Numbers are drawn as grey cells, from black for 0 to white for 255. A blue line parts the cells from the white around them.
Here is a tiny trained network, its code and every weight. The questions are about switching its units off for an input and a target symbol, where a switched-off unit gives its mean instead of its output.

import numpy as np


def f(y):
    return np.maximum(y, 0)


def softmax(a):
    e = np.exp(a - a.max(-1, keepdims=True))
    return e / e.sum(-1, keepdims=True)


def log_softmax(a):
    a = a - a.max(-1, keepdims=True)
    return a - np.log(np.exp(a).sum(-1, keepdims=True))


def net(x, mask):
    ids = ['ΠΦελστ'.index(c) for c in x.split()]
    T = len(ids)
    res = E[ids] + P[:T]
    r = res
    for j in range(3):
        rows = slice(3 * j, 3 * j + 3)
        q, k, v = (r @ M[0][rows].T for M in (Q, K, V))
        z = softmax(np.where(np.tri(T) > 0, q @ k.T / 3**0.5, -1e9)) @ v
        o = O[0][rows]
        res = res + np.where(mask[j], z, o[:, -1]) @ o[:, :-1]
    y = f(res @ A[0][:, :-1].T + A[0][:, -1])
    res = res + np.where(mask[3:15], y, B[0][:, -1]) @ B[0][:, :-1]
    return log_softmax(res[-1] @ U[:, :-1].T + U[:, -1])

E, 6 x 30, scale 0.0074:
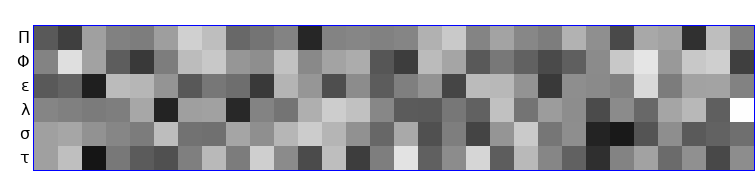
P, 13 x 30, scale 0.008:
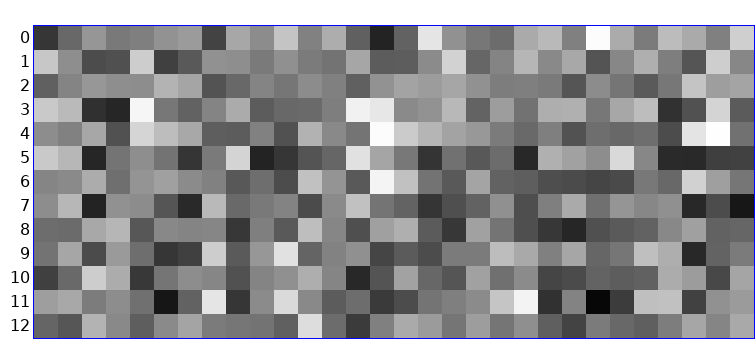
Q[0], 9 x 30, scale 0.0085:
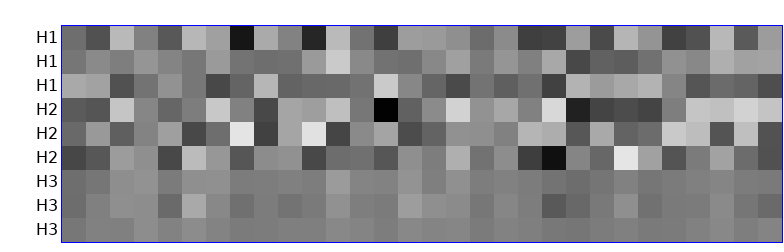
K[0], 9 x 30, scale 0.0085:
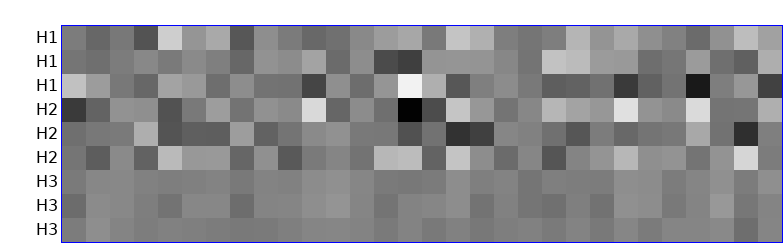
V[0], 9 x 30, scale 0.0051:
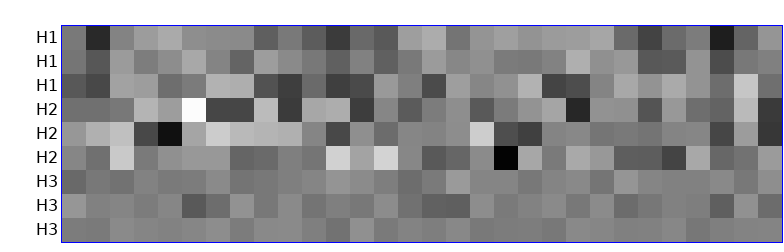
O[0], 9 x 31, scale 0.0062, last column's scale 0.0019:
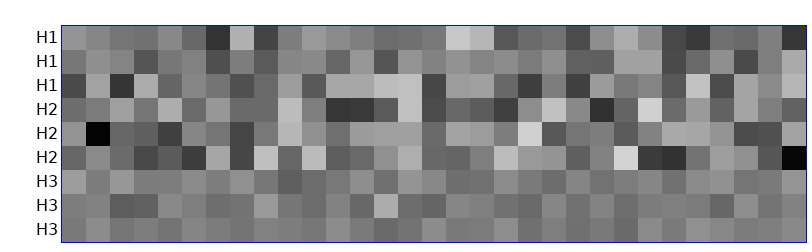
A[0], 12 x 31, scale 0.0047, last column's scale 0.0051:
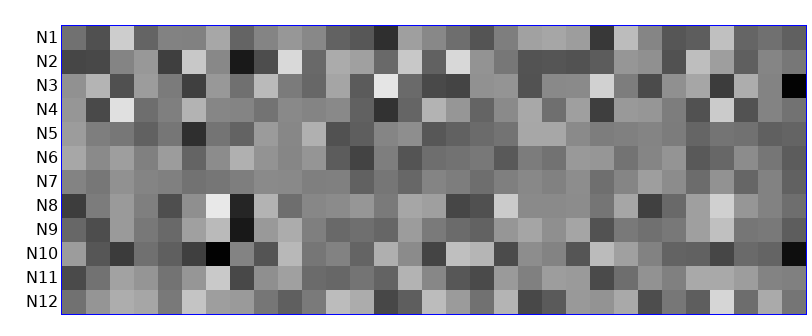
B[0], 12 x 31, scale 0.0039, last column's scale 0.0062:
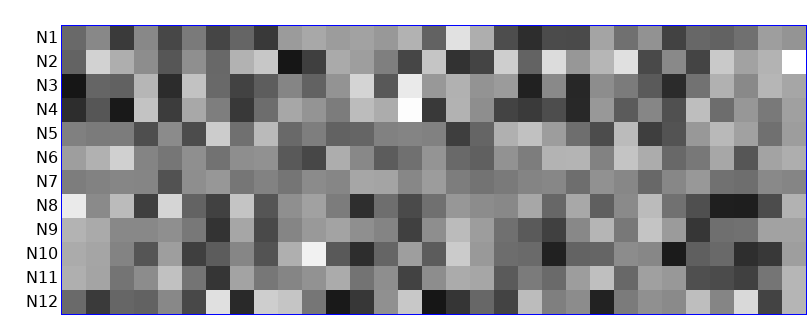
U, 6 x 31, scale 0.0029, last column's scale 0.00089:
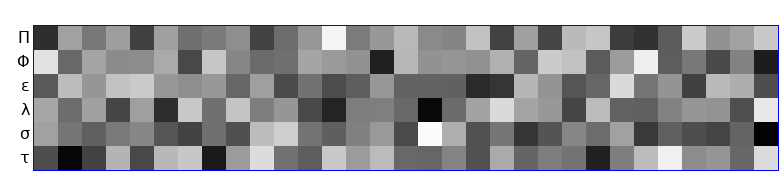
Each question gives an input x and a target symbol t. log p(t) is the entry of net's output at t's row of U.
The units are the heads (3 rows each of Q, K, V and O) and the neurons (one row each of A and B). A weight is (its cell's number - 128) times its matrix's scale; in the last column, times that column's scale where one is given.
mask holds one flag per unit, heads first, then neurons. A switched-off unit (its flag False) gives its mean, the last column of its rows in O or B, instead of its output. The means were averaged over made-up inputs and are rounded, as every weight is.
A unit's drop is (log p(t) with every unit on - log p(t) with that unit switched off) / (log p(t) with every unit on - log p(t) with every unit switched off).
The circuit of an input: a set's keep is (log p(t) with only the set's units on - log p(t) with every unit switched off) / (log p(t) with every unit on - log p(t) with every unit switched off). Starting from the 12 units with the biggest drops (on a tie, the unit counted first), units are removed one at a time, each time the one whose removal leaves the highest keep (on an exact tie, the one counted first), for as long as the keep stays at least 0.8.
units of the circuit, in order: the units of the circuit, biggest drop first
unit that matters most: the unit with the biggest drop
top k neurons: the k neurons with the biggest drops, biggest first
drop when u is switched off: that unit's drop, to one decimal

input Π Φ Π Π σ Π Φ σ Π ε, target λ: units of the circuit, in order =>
[H2 N5]
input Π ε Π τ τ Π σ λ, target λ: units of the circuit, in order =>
[H2 H1]
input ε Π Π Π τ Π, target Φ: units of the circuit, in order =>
[H2 H1]
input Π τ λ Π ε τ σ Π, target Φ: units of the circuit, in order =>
[H1 H2]
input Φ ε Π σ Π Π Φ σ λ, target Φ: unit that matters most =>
H1
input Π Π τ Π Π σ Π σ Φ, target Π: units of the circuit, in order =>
[H1 N2]
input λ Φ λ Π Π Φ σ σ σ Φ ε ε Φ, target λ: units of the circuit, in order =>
[H2 N12 N8]
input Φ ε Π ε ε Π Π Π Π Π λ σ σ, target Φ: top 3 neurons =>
[N8 N9 N11]
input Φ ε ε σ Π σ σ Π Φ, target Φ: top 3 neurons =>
[N8 N11 N9]
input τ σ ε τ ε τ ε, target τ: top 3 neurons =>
[N12 N4 N2]
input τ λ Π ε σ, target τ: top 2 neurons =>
[N12 N4]
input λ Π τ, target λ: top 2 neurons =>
[N12 N8]
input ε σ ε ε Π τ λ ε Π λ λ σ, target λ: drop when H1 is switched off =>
0.3
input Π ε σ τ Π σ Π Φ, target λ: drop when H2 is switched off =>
0.6
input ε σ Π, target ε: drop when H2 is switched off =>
0.9
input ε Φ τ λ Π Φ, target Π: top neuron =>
[N3]
